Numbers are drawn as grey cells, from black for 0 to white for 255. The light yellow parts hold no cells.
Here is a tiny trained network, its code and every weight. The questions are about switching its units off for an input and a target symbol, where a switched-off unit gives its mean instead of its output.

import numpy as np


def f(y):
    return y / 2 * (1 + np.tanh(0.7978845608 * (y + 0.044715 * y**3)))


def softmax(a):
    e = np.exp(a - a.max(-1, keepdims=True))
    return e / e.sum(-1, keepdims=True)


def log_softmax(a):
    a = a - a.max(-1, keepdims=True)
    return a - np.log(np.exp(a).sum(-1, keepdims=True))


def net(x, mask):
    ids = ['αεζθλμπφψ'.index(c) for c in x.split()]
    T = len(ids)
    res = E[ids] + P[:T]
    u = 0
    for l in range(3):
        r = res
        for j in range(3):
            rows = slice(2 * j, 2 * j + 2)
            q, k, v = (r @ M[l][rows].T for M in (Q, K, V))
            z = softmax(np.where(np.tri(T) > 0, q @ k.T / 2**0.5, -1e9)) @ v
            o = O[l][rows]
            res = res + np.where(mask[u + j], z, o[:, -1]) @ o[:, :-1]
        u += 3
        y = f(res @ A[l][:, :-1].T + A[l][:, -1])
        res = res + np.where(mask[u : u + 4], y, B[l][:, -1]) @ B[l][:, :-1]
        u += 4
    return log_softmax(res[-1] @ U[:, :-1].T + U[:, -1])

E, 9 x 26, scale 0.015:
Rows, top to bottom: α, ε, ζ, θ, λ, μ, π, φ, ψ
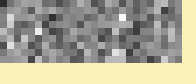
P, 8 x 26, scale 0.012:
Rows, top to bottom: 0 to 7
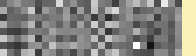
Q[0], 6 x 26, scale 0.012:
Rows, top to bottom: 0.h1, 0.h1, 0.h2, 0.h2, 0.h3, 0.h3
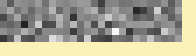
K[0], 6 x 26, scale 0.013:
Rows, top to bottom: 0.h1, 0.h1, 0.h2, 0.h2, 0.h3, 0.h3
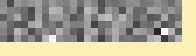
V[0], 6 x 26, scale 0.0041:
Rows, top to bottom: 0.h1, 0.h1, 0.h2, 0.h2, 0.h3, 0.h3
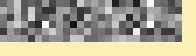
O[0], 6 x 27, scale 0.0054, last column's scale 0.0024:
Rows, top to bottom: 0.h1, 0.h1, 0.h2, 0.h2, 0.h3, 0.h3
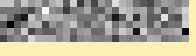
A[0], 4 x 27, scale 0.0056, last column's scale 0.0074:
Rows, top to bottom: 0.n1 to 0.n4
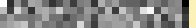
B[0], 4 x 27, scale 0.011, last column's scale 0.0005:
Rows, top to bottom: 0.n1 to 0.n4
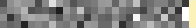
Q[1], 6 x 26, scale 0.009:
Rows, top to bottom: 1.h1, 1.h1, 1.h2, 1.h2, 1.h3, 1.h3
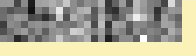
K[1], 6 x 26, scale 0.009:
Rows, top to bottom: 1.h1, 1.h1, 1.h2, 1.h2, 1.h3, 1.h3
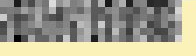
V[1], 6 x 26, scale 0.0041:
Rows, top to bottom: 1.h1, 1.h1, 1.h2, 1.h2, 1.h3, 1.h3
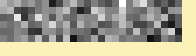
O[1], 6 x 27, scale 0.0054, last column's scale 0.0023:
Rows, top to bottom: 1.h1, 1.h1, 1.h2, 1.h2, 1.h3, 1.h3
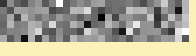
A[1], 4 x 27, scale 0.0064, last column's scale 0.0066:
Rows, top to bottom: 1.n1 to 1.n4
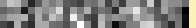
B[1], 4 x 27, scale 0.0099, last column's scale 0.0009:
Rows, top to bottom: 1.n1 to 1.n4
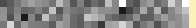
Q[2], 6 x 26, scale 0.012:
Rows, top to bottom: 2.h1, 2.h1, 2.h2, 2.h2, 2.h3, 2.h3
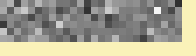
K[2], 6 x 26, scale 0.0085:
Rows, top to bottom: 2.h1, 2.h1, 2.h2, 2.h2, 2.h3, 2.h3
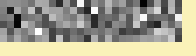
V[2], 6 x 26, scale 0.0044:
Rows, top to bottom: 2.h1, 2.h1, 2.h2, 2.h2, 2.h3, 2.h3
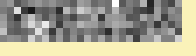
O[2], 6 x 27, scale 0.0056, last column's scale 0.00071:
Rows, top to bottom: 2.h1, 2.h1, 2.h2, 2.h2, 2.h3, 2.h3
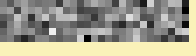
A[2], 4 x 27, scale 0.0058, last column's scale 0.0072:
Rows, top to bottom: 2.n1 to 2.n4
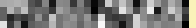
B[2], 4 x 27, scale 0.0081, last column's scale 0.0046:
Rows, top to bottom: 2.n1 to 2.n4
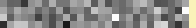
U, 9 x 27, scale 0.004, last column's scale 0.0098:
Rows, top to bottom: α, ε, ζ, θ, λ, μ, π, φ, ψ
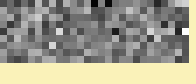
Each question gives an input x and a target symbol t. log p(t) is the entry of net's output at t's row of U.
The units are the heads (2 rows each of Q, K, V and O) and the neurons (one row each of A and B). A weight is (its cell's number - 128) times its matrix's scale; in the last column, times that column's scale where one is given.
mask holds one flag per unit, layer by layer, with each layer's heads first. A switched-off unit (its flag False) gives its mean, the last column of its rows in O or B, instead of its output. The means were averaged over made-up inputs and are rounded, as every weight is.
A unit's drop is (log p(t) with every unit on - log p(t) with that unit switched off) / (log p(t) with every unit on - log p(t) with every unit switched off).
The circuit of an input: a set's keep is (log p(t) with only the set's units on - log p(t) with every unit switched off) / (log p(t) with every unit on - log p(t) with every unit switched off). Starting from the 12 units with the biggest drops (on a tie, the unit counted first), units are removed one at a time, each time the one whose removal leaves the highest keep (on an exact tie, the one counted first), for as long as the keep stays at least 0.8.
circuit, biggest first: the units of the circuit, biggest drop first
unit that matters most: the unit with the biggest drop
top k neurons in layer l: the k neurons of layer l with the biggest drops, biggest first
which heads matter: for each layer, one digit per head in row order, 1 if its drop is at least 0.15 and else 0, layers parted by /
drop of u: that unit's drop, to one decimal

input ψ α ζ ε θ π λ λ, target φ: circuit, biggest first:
[0.n2, 1.h3]
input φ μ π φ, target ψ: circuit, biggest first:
[0.h2, 1.h3]
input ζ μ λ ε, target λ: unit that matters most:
1.h1
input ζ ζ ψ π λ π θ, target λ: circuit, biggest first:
[0.h2, 2.n2, 1.n1]
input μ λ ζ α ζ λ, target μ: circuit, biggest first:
[1.h2, 2.h2]
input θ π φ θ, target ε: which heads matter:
100 / 100 / 010
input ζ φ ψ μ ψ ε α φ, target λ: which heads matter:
000 / 100 / 010
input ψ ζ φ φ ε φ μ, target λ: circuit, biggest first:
[0.h2, 1.n1, 2.n2]
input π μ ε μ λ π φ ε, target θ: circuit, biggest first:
[0.h2, 1.n3, 0.h1, 2.h2]
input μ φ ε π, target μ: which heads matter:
000 / 000 / 100
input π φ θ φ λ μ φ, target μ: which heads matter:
110 / 000 / 000
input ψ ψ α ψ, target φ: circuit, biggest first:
[1.h3, 0.n2]
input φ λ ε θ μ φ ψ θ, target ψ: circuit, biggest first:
[0.h2, 1.h3]
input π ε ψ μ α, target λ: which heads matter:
000 / 000 / 000
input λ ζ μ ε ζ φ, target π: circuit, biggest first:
[2.h3, 1.h2]
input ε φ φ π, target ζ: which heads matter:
100 / 010 / 100
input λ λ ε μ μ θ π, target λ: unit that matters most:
1.n4
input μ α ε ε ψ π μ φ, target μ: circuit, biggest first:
[2.h1, 1.n1]
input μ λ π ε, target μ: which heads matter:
000 / 010 / 100
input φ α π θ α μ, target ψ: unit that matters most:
0.h2
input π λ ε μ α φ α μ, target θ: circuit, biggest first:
[0.h2, 0.h1, 1.n3, 2.h2]
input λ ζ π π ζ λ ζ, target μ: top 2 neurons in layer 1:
[1.n2, 1.n1]
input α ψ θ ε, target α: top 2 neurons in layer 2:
[2.n1, 2.n2]
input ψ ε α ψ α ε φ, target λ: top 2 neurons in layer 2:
[2.n2, 2.n3]
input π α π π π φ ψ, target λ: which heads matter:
010 / 000 / 000
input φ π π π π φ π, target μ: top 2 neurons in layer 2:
[2.n3, 2.n4]
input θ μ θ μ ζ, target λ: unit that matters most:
0.h1
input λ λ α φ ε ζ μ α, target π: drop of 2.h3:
0.6
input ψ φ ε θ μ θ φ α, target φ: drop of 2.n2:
0.0
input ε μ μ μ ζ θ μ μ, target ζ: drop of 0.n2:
1.1
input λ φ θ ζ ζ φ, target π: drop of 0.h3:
0.1
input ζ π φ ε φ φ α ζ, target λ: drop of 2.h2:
0.2
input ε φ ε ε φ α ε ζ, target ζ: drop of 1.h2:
0.2
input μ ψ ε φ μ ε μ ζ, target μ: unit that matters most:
2.h1
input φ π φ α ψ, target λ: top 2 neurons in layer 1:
[1.n1, 1.n3]
